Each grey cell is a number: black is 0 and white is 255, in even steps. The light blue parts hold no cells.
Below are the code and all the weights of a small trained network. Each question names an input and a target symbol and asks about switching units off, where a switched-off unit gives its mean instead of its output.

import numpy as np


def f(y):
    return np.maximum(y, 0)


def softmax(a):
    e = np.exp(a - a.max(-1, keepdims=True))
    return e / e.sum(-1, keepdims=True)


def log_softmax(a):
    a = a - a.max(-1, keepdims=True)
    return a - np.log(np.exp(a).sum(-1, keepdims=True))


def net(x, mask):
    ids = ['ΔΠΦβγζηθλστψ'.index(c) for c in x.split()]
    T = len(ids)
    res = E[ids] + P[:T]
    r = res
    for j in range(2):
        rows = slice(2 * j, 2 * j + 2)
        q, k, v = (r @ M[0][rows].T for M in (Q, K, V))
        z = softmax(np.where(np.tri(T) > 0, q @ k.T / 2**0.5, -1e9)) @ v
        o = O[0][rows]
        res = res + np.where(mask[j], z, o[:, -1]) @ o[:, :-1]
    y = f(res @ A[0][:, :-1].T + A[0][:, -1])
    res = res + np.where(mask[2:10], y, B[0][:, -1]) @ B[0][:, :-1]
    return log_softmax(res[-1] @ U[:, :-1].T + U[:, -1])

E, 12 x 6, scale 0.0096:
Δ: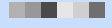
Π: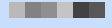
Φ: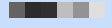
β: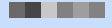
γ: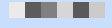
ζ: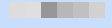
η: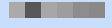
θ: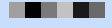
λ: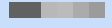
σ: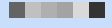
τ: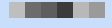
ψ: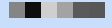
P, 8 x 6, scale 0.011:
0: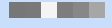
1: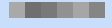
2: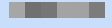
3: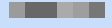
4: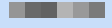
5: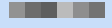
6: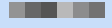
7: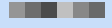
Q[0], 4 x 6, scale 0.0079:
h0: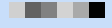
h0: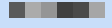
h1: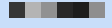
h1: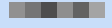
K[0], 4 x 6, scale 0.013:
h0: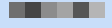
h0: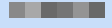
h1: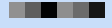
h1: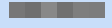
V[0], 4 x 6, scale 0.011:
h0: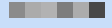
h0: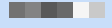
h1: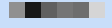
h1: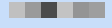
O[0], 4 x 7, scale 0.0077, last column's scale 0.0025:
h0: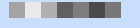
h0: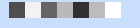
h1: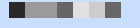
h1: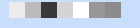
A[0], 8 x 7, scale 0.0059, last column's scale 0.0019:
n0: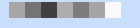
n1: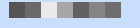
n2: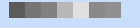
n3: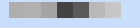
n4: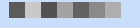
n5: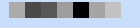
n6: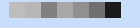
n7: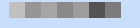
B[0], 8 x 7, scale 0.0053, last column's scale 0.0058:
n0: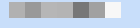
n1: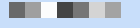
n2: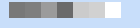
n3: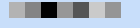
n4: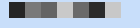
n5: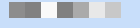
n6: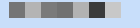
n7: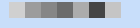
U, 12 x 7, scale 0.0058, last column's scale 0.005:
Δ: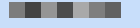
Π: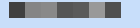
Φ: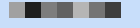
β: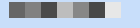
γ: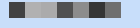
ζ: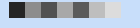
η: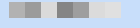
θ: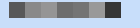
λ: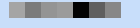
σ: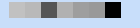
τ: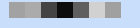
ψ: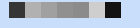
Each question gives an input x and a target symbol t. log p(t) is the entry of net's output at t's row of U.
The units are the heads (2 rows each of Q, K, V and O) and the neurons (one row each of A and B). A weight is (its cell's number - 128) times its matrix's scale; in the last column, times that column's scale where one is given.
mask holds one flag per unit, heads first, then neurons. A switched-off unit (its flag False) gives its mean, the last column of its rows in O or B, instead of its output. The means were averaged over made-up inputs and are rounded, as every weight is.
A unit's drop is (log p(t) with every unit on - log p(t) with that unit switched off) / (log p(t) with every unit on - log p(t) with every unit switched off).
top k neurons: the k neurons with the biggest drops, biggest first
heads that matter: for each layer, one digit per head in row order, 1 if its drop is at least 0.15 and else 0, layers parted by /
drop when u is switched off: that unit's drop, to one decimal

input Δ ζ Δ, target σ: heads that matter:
01
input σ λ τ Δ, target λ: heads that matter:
01
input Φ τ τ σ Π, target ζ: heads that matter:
11
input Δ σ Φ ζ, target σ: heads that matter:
01
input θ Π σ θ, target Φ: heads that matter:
10
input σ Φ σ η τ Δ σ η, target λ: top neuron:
[n2]
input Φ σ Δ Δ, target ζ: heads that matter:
11
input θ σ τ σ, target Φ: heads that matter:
10
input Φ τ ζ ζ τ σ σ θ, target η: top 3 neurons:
[n5; n0; n4]
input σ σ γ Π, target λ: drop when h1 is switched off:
1.0
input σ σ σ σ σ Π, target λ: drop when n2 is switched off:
0.2
